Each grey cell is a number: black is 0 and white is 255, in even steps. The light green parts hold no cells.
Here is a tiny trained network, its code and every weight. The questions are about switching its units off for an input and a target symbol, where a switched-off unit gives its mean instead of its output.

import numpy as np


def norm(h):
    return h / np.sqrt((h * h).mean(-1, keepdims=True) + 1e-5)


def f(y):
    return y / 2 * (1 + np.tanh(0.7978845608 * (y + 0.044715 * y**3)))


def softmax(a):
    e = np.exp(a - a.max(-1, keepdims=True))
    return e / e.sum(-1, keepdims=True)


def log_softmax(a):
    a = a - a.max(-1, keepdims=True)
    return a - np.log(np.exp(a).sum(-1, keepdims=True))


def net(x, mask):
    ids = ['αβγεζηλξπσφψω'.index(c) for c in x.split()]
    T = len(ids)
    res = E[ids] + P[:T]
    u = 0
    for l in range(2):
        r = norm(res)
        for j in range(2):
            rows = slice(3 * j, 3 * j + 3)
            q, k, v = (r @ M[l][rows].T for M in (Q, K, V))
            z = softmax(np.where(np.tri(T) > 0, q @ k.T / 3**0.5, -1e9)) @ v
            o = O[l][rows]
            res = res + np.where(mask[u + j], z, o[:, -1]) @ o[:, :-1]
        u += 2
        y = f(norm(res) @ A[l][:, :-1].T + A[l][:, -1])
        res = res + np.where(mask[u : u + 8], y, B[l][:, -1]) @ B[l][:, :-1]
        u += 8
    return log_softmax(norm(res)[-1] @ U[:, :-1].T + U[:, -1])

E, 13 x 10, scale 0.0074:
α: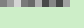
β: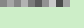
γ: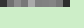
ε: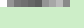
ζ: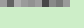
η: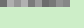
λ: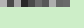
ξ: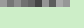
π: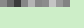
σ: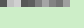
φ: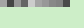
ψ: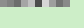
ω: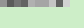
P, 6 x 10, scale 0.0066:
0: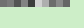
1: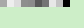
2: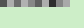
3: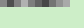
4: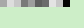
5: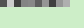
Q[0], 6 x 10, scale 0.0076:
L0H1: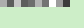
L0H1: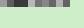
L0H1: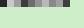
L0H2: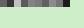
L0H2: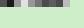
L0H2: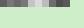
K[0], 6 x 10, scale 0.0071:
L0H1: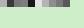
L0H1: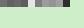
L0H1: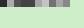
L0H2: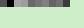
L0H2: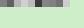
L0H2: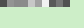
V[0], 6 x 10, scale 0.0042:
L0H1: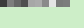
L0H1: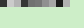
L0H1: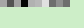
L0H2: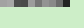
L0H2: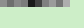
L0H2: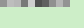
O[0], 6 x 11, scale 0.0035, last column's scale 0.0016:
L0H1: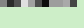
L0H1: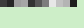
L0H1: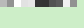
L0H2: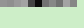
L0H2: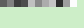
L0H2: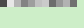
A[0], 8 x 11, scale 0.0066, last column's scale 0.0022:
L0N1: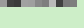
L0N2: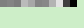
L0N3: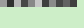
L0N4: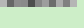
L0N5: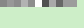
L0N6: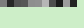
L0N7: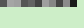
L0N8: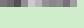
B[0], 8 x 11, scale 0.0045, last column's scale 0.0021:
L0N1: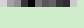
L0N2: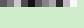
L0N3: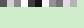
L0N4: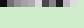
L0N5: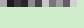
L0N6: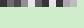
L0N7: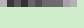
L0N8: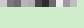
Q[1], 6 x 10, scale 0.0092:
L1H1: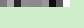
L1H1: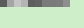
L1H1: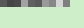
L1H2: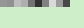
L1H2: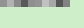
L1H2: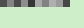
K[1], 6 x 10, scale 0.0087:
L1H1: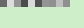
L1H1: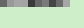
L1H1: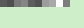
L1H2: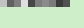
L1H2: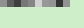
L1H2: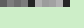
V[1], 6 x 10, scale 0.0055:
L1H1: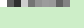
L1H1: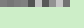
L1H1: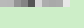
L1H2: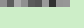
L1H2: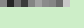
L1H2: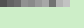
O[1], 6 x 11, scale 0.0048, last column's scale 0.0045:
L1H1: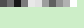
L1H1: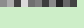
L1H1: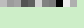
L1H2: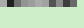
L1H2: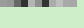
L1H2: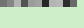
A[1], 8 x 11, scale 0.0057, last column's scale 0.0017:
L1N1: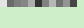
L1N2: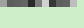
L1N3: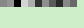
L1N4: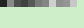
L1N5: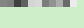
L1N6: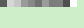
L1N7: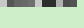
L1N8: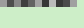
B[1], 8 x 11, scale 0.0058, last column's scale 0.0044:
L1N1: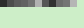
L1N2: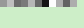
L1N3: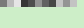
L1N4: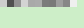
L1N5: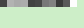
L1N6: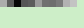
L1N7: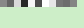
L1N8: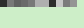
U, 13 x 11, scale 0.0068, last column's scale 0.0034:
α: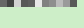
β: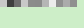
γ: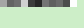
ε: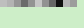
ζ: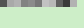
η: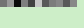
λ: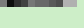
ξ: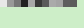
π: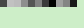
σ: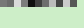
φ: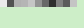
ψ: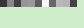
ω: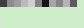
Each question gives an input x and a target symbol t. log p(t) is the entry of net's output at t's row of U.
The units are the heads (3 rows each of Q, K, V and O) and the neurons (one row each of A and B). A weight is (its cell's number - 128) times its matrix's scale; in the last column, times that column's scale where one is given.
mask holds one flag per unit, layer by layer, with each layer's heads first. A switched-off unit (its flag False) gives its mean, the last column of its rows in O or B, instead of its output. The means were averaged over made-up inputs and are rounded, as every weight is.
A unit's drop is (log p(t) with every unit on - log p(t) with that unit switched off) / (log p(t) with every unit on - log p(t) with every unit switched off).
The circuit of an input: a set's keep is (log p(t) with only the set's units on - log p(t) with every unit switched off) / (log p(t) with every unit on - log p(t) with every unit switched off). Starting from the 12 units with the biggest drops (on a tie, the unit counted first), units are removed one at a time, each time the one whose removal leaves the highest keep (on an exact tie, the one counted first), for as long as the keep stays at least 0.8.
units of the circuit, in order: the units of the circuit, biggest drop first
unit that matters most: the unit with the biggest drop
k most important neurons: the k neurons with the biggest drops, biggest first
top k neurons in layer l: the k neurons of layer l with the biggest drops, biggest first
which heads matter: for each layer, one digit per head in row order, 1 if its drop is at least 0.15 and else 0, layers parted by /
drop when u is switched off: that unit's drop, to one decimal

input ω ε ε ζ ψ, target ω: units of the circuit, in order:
L0H1; L1N1
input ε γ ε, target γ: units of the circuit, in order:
L1H1
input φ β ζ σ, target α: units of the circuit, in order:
L0H1; L1H2; L1N4
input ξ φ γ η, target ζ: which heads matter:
11 / 00
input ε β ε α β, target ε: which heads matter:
00 / 10
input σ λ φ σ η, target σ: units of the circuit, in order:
L1H1; L0N2
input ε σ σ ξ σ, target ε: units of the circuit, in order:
L1H1; L0H1
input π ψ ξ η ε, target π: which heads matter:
10 / 11
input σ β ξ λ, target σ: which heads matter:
00 / 00
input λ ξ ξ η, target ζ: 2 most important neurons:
L1N7; L1N5
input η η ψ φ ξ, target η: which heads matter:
00 / 10
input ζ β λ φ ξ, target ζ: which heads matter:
01 / 10
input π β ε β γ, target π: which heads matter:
11 / 11
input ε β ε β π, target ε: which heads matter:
01 / 10
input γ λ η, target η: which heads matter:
10 / 10
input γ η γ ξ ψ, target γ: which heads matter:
00 / 10
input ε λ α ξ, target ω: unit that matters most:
L0N6
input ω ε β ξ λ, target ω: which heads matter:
11 / 10
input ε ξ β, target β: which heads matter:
10 / 00
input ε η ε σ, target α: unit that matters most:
L0H2
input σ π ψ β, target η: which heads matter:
10 / 00
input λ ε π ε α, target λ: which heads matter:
01 / 00
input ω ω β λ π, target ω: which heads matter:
11 / 10
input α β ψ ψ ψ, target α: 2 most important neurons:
L0N3; L0N2
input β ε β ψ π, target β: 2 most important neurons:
L0N2; L1N4
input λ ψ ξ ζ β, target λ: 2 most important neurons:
L1N1; L0N3
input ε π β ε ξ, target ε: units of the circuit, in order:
L1H1
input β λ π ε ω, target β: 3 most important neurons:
L1N4; L0N1; L0N2
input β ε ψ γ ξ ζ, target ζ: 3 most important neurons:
L1N7; L1N5; L0N2
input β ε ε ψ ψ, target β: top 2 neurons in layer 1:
L1N4; L1N5
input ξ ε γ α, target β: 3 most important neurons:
L0N3; L0N5; L1N4
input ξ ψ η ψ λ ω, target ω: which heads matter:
00 / 01
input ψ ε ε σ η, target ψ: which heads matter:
01 / 11
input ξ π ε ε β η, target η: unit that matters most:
L0H1
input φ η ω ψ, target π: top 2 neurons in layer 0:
L0N8; L0N6
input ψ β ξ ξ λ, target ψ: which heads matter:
11 / 11
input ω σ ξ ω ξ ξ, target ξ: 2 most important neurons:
L1N2; L0N7
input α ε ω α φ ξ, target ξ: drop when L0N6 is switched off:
-0.1
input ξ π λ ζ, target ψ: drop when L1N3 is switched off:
0.0
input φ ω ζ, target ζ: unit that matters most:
L0H2
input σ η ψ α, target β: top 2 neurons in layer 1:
L1N4; L1N3
